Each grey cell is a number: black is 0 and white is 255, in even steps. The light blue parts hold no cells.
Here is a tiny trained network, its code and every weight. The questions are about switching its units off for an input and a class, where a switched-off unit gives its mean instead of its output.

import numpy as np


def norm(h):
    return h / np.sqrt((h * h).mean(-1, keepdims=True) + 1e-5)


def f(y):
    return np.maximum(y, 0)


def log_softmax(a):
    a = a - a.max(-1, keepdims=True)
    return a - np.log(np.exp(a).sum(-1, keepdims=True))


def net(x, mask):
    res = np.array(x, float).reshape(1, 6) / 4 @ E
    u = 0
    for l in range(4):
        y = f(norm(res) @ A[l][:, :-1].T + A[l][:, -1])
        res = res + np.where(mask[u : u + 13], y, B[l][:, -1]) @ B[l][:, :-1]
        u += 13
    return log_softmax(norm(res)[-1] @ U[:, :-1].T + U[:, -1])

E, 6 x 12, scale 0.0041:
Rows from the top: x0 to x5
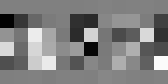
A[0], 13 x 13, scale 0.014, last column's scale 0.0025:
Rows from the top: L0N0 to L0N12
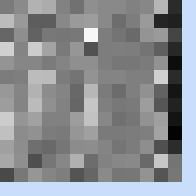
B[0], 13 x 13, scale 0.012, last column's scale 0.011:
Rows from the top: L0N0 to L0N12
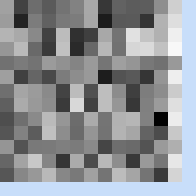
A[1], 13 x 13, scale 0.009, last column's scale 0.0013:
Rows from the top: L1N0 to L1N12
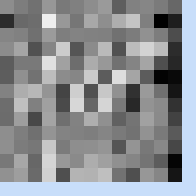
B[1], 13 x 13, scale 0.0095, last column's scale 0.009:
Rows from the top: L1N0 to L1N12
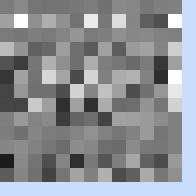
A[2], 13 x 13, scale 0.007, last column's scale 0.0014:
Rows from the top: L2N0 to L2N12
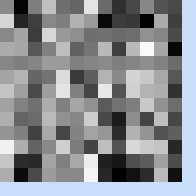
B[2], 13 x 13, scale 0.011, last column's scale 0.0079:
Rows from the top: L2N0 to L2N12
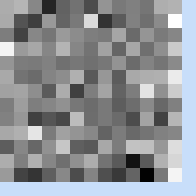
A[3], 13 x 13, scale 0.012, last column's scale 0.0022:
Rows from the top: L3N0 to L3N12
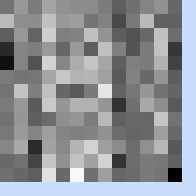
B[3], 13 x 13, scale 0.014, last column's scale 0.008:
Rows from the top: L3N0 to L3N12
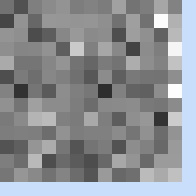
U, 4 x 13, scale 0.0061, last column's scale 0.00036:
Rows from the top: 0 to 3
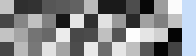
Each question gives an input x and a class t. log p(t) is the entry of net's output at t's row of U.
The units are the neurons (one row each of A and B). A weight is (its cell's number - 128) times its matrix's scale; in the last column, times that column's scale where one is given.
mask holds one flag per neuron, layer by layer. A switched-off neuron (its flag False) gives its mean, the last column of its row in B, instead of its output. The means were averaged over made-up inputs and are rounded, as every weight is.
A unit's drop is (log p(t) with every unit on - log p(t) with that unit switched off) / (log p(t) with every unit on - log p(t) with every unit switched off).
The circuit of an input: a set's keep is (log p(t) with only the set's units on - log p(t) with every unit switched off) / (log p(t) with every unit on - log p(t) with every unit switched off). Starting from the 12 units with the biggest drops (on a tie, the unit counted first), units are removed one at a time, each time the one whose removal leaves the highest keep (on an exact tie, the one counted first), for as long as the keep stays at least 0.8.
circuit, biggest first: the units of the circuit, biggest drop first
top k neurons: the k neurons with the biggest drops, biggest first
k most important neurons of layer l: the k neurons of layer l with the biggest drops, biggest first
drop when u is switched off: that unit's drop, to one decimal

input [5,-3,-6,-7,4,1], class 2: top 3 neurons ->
(L0N2 L0N7 L0N6)
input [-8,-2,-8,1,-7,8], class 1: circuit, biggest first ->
(L0N11)
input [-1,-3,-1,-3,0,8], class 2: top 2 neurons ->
(L0N2 L0N12)
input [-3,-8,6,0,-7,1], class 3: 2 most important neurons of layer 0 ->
(L0N8 L0N9)
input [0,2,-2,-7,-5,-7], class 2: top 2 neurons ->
(L0N2 L0N5)
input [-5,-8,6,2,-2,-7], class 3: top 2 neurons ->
(L0N8 L0N9)
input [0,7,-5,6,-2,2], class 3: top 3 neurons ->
(L0N2 L0N7 L0N3)
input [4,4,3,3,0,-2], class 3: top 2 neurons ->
(L0N12 L0N2)
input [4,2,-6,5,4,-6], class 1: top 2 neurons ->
(L0N11 L0N2)
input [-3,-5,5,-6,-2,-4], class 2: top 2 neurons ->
(L0N2 L0N11)
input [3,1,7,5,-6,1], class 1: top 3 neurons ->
(L0N7 L0N6 L0N5)
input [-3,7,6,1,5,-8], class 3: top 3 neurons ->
(L0N12 L0N11 L0N1)
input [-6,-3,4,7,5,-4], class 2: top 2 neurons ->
(L0N3 L0N1)
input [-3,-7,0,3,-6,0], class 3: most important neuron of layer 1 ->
(L1N5)
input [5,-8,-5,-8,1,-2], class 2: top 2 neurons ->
(L0N2 L0N12)
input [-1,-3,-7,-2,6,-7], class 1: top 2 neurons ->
(L0N11 L0N1)
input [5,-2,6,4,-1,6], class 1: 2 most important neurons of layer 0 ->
(L0N7 L0N6)
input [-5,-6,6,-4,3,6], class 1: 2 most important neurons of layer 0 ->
(L0N7 L0N6)
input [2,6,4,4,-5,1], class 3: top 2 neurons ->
(L0N12 L0N5)
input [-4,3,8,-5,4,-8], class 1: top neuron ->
(L0N7)
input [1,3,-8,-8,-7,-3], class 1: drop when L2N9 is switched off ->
0.0
